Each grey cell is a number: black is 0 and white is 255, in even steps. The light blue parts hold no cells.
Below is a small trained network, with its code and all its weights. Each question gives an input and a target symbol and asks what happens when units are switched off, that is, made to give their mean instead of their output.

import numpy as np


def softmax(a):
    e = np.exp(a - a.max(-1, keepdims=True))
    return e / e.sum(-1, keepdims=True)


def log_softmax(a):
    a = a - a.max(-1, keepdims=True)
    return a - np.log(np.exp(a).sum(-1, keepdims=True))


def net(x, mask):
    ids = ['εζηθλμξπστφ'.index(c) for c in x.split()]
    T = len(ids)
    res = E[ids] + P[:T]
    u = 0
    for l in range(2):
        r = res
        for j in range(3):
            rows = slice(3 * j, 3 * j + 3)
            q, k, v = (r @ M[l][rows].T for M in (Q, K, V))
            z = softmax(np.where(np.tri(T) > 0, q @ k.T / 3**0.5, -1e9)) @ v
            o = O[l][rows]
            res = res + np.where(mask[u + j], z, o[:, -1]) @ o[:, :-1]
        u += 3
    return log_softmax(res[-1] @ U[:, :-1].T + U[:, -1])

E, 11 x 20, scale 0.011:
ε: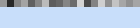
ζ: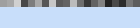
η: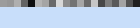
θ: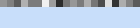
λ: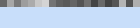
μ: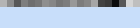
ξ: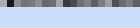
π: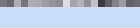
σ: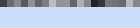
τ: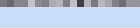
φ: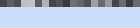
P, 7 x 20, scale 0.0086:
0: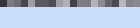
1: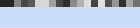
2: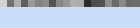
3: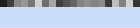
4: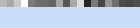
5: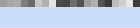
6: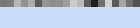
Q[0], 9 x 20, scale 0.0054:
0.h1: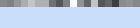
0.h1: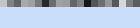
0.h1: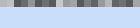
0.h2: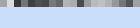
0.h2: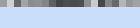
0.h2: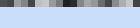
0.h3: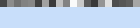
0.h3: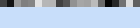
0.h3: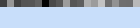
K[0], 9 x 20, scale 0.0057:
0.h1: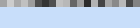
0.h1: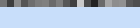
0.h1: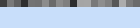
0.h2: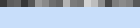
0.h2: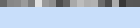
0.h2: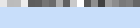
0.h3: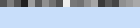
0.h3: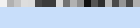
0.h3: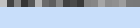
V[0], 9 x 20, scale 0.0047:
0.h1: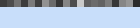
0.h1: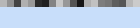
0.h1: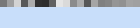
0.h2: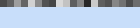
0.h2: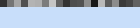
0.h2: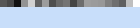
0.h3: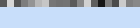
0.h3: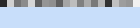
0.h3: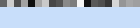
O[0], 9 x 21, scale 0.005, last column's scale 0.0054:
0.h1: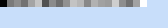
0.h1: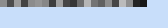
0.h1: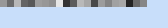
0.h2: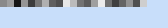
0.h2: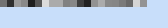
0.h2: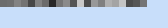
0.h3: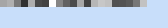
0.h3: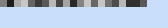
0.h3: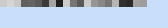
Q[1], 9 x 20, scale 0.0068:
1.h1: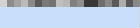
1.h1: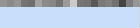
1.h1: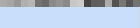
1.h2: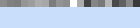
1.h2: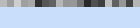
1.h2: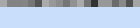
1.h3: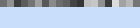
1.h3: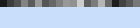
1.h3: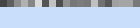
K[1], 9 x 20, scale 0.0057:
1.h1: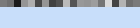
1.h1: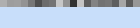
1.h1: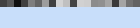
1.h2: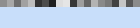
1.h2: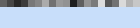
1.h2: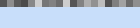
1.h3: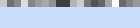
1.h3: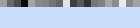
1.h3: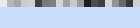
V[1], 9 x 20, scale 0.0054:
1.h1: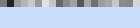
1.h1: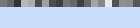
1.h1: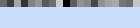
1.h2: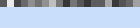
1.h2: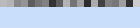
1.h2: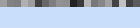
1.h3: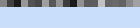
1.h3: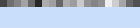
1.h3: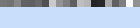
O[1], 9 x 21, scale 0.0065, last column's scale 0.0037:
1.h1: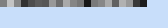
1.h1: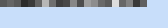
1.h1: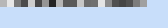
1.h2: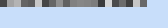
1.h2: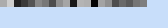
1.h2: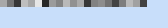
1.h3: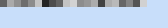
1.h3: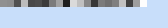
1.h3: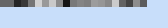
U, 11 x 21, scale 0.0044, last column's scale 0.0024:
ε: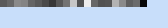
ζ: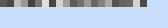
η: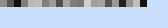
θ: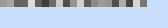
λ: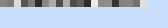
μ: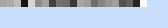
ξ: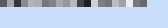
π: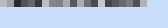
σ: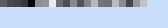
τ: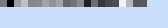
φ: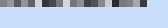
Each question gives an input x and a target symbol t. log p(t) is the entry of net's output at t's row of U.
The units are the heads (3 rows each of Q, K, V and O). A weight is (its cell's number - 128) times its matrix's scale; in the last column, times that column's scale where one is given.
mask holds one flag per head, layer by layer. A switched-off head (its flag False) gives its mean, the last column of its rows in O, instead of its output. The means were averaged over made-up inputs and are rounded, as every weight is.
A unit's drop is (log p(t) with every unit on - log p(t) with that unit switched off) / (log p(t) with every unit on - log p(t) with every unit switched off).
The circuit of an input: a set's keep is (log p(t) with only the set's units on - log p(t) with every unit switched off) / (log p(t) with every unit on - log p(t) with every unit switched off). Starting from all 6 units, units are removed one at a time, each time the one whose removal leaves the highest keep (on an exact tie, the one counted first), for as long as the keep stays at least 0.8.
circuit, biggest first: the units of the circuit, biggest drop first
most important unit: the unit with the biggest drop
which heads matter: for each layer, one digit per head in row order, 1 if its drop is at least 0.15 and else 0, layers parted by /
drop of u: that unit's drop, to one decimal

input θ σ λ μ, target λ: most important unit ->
1.h3
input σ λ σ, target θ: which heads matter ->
100 / 101
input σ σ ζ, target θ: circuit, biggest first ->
(0.h1 1.h1)
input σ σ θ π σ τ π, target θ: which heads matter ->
100 / 101
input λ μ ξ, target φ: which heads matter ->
001 / 011
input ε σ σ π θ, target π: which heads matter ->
001 / 010
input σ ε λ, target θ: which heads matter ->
100 / 101
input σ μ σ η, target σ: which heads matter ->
000 / 011
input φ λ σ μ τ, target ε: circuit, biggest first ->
(1.h1 1.h3 0.h2)
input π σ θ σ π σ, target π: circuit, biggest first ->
(1.h2 1.h3)
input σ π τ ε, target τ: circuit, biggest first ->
(0.h3 1.h3)
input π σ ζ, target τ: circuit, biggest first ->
(0.h2 1.h1 1.h3)
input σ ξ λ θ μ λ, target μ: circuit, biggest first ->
(0.h2 1.h2)
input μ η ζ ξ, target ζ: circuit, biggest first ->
(1.h2 1.h3 1.h1)
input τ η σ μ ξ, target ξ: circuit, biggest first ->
(1.h2 0.h3 0.h1 1.h3)
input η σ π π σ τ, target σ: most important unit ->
1.h3
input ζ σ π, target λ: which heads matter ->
010 / 101
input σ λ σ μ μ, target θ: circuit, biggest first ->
(0.h1 1.h1)
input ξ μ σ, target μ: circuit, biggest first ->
(0.h3 1.h1 1.h3)
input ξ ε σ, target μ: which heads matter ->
001 / 101
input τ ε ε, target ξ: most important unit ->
1.h2
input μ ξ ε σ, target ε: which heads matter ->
001 / 011
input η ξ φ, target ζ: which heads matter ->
011 / 111
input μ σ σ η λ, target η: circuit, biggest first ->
(1.h1 0.h1 0.h2 1.h3)
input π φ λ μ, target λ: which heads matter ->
001 / 001
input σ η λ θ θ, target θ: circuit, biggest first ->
(0.h1 1.h1 1.h3)
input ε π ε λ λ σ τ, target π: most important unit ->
1.h2
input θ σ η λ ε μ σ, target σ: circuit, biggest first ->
(1.h1 0.h1)
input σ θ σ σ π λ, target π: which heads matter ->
010 / 011
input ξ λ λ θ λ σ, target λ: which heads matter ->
001 / 001
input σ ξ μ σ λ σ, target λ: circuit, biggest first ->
(1.h3 0.h3 1.h1)
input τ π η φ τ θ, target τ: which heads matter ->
001 / 101
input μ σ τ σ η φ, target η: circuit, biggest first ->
(0.h2 0.h3 1.h1)
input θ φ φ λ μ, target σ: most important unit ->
1.h1
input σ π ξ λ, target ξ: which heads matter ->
001 / 000
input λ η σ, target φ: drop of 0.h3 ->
0.2
